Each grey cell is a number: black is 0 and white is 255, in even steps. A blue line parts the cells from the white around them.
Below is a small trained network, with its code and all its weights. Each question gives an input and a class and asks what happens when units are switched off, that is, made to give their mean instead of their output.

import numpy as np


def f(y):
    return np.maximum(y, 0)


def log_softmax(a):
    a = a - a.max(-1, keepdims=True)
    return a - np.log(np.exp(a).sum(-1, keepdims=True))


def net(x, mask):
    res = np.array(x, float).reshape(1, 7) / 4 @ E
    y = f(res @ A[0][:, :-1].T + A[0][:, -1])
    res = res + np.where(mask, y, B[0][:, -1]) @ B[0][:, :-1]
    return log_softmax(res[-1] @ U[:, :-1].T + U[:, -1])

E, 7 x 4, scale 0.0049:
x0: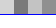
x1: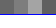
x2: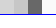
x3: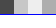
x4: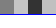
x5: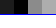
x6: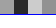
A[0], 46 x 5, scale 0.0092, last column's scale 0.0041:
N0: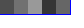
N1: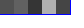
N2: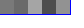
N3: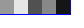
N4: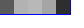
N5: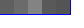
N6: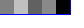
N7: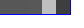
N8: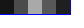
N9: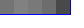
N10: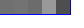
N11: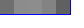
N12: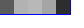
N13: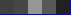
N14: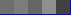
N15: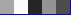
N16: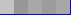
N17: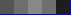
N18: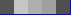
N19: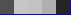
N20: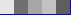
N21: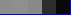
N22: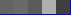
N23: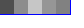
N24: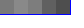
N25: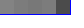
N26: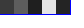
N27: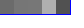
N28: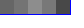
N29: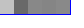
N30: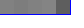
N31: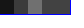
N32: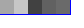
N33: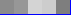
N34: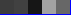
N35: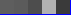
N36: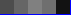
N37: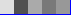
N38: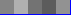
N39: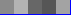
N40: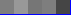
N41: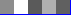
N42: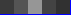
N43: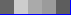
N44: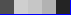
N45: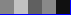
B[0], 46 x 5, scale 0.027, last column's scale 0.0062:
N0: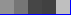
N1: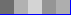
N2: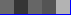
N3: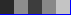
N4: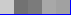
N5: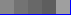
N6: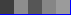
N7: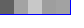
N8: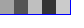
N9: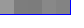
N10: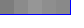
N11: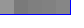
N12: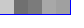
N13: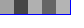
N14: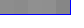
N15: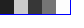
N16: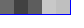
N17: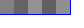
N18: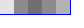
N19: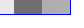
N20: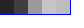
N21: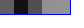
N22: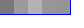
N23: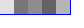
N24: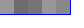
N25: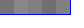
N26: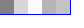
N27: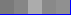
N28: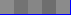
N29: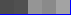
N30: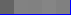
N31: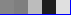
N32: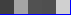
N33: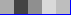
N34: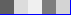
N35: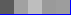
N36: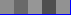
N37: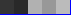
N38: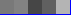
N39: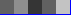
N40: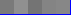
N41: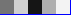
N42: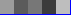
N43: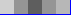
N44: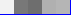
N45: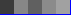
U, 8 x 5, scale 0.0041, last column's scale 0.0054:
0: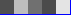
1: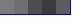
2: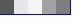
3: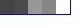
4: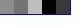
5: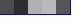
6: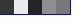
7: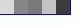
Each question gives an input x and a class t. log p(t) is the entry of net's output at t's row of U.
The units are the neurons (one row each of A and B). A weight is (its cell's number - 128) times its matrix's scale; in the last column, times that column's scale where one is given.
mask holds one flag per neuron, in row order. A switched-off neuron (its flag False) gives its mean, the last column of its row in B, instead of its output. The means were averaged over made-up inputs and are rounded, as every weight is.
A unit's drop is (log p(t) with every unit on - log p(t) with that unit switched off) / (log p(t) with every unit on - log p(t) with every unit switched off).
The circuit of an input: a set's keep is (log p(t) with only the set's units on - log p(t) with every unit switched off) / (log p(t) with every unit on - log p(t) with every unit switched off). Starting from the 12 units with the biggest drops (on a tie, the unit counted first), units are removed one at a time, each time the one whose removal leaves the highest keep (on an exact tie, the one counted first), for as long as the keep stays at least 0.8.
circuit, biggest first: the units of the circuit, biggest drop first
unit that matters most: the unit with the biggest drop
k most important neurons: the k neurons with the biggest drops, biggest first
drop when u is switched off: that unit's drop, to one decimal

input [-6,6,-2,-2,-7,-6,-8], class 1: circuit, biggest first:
N21, N34, N0
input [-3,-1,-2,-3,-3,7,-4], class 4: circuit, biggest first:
N31, N8
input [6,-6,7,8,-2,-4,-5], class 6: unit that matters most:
N15
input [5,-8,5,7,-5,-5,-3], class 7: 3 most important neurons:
N33, N44, N19
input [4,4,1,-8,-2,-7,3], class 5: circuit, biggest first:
N37, N20
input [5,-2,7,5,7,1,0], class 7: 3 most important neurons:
N33, N44, N19
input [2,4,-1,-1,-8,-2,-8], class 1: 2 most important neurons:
N34, N26
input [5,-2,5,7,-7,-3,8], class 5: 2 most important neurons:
N20, N37
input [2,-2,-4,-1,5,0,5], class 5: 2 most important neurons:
N15, N41
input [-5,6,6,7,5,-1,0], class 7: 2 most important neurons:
N44, N19
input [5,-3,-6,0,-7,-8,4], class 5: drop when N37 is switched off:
0.2
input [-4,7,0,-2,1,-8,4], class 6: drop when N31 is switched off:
0.1
